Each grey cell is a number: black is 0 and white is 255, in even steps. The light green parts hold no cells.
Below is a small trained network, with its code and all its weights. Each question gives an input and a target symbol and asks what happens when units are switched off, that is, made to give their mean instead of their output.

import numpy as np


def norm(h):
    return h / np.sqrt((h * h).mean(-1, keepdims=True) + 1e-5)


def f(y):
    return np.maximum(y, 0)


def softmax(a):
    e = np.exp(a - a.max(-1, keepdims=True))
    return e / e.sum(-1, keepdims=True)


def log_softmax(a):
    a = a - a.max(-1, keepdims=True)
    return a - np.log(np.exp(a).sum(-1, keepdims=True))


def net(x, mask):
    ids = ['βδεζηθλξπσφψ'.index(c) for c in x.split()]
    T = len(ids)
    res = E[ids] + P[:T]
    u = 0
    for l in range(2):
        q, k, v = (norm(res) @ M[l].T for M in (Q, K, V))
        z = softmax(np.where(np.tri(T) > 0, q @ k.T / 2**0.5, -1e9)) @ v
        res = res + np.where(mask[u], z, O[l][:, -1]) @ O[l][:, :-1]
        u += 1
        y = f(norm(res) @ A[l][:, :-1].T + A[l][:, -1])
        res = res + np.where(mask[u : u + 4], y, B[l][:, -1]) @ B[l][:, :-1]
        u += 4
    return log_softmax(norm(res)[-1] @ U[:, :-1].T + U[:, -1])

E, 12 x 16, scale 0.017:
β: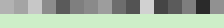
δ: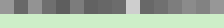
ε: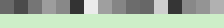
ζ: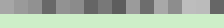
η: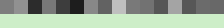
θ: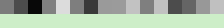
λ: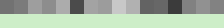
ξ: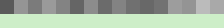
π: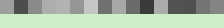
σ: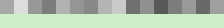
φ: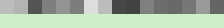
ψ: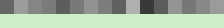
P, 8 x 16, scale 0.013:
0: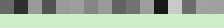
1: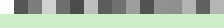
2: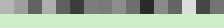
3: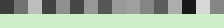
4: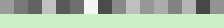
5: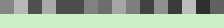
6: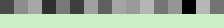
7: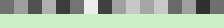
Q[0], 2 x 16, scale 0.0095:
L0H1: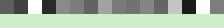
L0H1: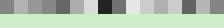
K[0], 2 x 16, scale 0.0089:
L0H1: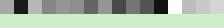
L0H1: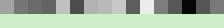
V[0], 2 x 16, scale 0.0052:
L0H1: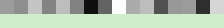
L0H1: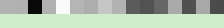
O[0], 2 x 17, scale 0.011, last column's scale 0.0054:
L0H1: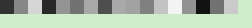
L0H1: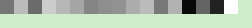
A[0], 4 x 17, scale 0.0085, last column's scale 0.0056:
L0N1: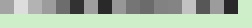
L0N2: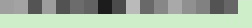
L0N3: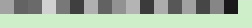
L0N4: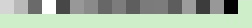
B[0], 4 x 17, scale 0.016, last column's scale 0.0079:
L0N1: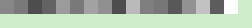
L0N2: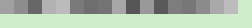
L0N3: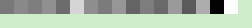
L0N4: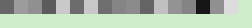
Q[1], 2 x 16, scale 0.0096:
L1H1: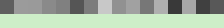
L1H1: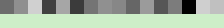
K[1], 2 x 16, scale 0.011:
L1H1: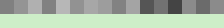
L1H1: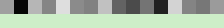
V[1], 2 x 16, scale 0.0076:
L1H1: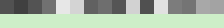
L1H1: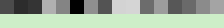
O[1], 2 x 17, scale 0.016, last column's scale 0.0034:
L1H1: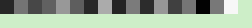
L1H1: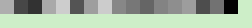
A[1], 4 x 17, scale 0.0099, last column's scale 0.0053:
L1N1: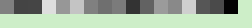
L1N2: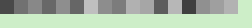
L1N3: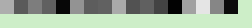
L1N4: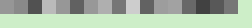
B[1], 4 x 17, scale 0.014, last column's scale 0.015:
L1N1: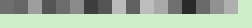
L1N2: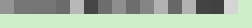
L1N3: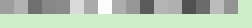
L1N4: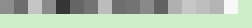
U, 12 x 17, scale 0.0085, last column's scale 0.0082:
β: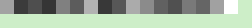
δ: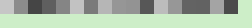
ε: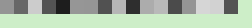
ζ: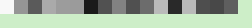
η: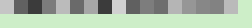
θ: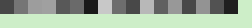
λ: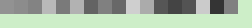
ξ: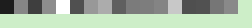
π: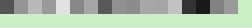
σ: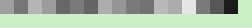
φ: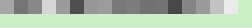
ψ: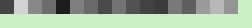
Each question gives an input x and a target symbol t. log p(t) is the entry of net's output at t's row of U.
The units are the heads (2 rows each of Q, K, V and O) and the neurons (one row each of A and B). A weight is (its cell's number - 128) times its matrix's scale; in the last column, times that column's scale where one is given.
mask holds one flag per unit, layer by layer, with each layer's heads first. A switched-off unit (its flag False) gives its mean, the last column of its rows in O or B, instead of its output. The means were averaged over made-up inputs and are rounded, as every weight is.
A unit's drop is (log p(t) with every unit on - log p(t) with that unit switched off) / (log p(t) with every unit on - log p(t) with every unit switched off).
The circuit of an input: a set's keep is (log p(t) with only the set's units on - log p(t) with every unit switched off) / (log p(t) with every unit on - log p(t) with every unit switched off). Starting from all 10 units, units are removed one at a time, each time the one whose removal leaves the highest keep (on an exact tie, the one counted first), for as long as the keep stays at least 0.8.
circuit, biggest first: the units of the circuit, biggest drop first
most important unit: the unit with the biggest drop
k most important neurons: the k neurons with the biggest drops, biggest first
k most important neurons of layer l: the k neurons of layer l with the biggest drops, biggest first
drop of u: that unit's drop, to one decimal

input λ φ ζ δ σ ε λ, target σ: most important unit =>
L0N3
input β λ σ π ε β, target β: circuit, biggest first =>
[L0N1, L0H1]
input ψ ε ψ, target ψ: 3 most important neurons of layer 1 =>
[L1N2, L1N1, L1N4]
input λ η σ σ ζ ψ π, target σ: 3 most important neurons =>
[L0N3, L0N1, L1N4]
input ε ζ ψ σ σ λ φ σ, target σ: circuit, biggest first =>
[L1N4, L1H1]
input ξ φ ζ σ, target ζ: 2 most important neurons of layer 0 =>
[L0N3, L0N1]
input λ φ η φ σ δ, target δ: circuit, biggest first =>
[L0H1, L1N3, L0N4]
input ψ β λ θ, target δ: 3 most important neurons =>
[L0N1, L0N4, L1N3]
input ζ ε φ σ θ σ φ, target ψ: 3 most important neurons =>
[L0N1, L0N4, L0N3]
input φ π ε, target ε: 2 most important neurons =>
[L0N3, L0N4]
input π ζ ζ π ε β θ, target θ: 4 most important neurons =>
[L0N3, L0N1, L0N4, L1N4]
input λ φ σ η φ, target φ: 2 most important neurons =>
[L0N3, L1N4]
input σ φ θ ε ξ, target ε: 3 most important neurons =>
[L1N1, L0N3, L0N1]
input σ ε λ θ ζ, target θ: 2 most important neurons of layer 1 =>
[L1N1, L1N4]
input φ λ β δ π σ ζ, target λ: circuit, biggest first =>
[L0H1]
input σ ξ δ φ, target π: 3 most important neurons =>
[L1N4, L0N1, L0N3]
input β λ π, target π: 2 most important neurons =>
[L0N4, L0N3]
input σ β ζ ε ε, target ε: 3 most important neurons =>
[L0N3, L1N1, L0N4]
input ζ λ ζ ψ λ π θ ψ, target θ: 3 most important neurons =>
[L1N4, L0N2, L1N1]
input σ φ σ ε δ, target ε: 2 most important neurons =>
[L0N4, L1N1]
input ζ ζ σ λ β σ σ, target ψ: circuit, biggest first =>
[L1H1]
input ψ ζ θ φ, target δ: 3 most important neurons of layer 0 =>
[L0N1, L0N4, L0N3]
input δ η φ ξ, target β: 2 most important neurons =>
[L0N3, L1N4]
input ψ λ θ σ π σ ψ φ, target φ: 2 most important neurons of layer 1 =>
[L1N4, L1N2]
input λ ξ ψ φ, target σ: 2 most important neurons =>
[L0N3, L0N1]
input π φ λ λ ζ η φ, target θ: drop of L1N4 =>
0.2
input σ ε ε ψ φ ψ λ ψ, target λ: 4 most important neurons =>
[L0N3, L0N1, L0N2, L0N4]
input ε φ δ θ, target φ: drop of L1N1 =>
0.0
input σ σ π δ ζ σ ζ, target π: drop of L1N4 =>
0.3
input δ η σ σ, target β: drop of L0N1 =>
0.1
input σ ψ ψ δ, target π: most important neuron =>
[L1N4]
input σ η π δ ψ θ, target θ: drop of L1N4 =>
0.2
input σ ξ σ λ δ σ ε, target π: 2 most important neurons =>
[L1N4, L0N1]
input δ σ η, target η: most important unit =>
L0N2
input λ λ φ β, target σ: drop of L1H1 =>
0.8
